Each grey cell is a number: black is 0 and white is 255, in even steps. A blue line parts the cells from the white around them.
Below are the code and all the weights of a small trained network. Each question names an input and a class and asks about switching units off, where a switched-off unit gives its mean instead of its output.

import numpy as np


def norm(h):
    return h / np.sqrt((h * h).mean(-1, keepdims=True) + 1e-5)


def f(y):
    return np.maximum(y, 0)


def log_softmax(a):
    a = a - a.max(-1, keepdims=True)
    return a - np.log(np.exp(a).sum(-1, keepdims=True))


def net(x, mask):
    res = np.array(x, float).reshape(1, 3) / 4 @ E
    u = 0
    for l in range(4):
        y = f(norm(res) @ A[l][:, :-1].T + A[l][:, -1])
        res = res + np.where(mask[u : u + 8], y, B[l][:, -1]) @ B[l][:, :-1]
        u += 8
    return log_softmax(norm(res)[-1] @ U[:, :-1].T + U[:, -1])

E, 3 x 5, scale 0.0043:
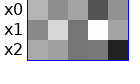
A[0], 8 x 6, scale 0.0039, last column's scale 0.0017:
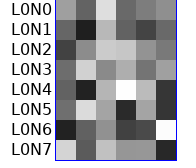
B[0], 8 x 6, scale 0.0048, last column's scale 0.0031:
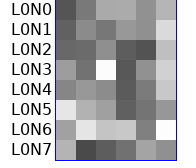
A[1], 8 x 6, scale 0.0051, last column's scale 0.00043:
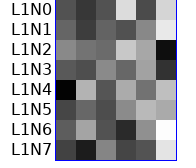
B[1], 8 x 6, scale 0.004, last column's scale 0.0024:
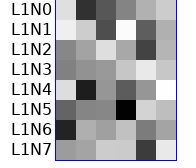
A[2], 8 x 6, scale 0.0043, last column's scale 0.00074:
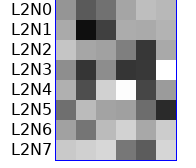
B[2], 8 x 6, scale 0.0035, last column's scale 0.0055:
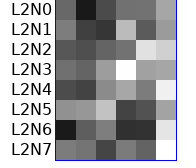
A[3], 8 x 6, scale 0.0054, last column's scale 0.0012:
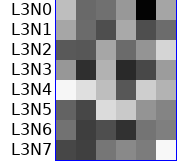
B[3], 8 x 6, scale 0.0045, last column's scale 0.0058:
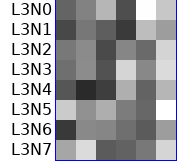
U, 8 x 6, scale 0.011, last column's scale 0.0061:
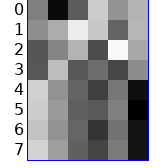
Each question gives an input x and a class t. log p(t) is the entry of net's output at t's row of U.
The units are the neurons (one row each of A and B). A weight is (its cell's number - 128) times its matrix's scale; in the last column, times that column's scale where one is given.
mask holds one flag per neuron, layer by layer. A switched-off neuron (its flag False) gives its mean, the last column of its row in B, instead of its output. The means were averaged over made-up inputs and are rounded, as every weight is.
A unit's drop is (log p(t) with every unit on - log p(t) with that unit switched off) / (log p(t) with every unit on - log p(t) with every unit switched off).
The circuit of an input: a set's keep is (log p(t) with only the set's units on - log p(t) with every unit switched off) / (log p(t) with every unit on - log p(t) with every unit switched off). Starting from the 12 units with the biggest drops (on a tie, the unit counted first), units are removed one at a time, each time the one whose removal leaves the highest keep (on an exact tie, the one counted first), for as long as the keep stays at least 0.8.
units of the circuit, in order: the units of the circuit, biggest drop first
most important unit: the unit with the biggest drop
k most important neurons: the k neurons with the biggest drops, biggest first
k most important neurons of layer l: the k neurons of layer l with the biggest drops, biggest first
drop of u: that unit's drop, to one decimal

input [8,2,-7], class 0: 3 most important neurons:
[L3N4, L0N5, L3N0]
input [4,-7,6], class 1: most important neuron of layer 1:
[L1N7]
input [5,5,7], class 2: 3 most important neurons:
[L3N0, L0N6, L2N7]
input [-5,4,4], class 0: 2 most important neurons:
[L0N6, L1N0]
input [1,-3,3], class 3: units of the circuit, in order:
[L0N3, L1N4]
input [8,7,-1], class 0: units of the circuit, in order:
[L3N4, L0N6]
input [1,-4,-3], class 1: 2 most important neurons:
[L2N2, L3N0]
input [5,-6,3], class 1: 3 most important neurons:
[L2N3, L0N0, L1N5]
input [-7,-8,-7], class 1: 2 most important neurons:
[L1N7, L0N6]
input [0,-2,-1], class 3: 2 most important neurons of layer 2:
[L2N6, L2N3]
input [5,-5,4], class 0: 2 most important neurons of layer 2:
[L2N6, L2N4]
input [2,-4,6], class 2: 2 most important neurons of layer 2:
[L2N6, L2N7]
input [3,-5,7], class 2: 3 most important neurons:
[L3N0, L0N3, L2N6]
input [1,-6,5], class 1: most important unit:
L2N3
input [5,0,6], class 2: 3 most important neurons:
[L3N0, L2N7, L1N5]
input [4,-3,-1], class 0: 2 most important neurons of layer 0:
[L0N5, L0N6]
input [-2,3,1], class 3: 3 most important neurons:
[L0N3, L0N6, L1N7]
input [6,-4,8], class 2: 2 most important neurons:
[L3N0, L0N3]
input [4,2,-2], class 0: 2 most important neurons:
[L0N5, L2N4]
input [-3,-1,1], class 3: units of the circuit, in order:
[L3N7]
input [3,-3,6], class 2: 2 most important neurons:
[L3N0, L2N6]
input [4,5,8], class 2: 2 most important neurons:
[L3N0, L0N6]
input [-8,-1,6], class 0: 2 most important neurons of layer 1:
[L1N0, L1N4]
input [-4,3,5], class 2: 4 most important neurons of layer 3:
[L3N0, L3N1, L3N4, L3N7]
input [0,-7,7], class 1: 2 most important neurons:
[L1N7, L2N3]
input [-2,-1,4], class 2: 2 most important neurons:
[L3N0, L2N6]
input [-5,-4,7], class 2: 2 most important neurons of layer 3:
[L3N0, L3N1]
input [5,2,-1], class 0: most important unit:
L0N5
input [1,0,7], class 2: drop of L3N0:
0.2
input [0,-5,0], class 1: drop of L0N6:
-0.1
